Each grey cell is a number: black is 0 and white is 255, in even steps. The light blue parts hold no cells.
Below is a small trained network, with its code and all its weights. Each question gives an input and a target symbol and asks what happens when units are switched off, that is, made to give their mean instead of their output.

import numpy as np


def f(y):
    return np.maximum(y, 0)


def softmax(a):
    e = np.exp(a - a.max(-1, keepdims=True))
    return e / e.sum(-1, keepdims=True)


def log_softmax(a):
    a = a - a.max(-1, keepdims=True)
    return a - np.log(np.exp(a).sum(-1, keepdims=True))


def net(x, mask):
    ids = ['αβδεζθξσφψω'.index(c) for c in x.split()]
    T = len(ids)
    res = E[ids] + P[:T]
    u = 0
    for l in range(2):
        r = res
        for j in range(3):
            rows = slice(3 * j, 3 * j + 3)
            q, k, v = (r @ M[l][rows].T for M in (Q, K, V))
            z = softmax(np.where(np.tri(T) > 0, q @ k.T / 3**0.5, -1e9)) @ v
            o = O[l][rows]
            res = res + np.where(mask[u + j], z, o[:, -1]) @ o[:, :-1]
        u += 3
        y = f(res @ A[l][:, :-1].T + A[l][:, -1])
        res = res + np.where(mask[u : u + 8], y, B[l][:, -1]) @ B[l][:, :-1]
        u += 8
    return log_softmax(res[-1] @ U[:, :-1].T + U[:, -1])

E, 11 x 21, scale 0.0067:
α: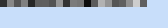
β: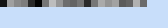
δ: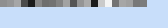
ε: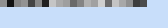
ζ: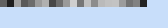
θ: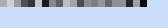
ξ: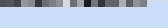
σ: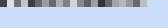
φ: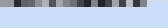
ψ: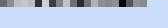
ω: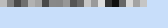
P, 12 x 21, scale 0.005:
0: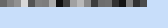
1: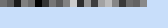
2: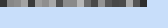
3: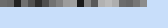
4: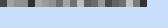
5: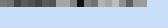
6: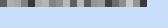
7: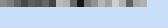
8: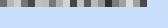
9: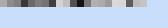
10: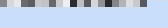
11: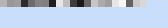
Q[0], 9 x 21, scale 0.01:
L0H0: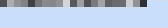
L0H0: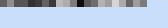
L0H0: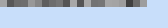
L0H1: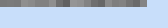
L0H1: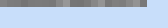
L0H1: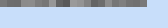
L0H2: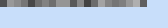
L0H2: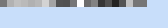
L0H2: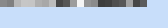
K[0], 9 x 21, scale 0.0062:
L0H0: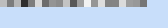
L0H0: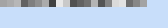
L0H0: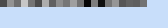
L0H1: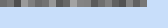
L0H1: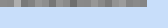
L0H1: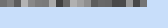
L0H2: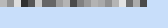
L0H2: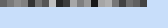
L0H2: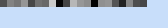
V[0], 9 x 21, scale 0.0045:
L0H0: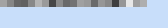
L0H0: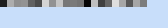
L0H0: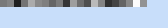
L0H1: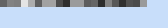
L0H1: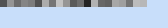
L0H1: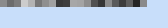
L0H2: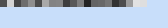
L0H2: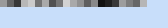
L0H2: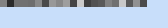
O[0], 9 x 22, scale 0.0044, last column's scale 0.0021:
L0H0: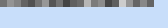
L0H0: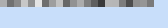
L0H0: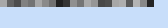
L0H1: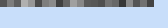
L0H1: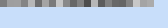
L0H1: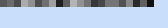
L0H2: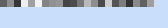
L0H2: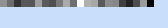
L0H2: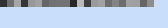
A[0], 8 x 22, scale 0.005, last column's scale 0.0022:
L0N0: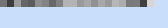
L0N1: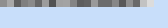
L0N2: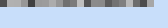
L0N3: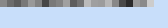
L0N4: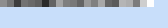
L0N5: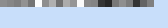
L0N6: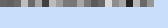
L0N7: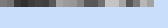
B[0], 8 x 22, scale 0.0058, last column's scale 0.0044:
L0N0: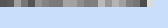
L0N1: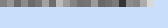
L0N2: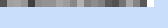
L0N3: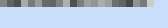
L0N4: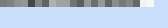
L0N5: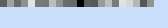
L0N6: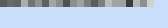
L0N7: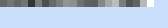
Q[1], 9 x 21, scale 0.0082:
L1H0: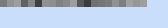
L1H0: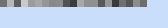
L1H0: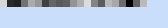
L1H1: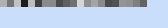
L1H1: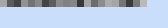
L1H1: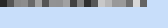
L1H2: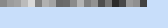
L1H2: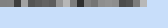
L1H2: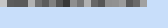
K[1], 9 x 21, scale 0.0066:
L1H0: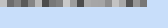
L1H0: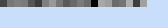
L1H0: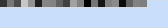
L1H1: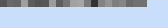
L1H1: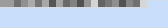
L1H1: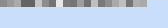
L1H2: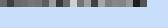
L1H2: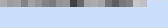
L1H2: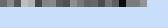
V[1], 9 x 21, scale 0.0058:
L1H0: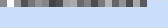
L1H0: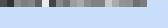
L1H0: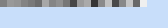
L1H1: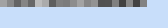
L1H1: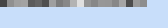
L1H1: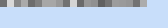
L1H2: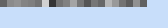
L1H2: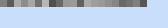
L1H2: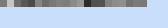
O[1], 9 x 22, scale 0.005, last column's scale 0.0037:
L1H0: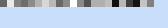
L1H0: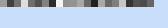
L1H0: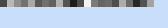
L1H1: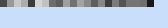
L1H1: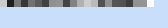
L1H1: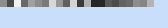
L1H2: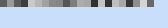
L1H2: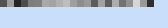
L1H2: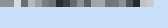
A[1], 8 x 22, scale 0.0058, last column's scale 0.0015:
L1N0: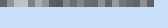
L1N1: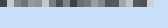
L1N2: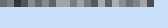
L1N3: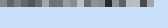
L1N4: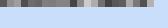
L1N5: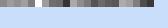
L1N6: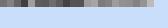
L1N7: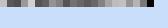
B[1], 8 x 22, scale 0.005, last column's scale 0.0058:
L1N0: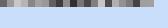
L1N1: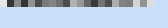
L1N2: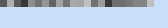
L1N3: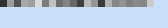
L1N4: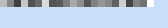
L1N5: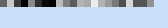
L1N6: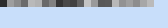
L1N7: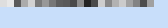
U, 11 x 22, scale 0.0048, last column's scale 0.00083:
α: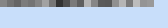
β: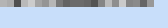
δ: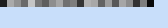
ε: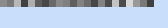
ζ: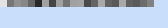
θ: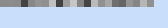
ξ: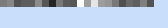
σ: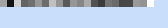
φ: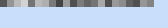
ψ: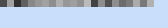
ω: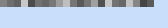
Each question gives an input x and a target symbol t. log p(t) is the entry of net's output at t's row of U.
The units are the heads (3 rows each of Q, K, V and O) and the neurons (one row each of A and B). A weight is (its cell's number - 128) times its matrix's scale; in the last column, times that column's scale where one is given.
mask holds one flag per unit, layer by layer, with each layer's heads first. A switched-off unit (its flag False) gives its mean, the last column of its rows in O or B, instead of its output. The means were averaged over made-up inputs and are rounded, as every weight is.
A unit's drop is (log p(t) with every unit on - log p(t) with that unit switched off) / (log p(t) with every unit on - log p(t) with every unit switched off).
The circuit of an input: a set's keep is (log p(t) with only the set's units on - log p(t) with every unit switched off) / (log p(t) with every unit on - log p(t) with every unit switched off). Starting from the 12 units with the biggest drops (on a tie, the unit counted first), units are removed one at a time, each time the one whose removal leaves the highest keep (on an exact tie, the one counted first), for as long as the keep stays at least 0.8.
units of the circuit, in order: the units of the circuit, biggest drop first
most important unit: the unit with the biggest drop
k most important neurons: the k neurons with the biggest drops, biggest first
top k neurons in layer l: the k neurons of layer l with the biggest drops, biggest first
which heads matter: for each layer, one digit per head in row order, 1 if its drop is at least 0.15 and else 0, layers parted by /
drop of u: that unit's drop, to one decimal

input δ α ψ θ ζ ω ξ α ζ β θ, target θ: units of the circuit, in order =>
L1H0, L0H1
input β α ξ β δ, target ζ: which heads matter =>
100 / 100
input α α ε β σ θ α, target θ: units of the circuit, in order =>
L1H0, L0H2
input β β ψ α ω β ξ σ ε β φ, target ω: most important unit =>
L1H2
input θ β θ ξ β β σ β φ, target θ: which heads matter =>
000 / 100
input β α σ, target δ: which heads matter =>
101 / 010
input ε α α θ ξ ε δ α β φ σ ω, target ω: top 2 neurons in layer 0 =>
L0N4, L0N3
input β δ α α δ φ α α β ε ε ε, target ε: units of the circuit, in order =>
L0H2, L1H0
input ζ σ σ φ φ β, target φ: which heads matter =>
000 / 011
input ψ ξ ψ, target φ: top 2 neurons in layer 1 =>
L1N0, L1N1
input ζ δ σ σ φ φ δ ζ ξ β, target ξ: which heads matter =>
011 / 010
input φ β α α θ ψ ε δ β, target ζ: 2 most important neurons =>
L1N4, L1N1
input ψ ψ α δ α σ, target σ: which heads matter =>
110 / 010
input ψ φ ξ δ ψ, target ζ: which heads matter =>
100 / 100
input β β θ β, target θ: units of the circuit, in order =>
L1H0
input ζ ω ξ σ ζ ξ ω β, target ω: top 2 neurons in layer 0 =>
L0N7, L0N4
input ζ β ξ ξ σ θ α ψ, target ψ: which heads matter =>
000 / 001
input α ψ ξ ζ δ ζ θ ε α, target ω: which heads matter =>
010 / 101
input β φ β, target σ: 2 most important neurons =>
L0N6, L0N2
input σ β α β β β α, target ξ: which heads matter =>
100 / 001
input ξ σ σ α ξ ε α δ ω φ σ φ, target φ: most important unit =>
L1H1
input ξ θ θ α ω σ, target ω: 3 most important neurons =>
L0N7, L0N4, L0N6
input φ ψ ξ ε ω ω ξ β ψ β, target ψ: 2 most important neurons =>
L0N7, L1N2
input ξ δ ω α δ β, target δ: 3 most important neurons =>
L1N6, L1N1, L1N4
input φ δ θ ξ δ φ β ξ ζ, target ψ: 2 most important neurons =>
L0N0, L1N2
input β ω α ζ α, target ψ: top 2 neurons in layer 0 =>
L0N0, L0N2
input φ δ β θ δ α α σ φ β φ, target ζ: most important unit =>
L1H0
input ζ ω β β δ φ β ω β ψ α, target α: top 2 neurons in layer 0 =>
L0N4, L0N3
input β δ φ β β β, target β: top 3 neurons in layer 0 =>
L0N6, L0N2, L0N4
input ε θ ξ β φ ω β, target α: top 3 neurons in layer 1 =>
L1N4, L1N6, L1N1
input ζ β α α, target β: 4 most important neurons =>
L1N7, L0N2, L0N6, L0N1
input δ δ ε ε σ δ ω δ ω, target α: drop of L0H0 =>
0.3
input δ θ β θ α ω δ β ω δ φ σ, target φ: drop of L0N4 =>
0.0
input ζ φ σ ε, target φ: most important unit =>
L1H1
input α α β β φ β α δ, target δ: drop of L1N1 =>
0.1
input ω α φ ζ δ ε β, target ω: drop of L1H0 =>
0.3
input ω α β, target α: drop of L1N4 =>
0.2
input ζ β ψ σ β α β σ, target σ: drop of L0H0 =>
0.3
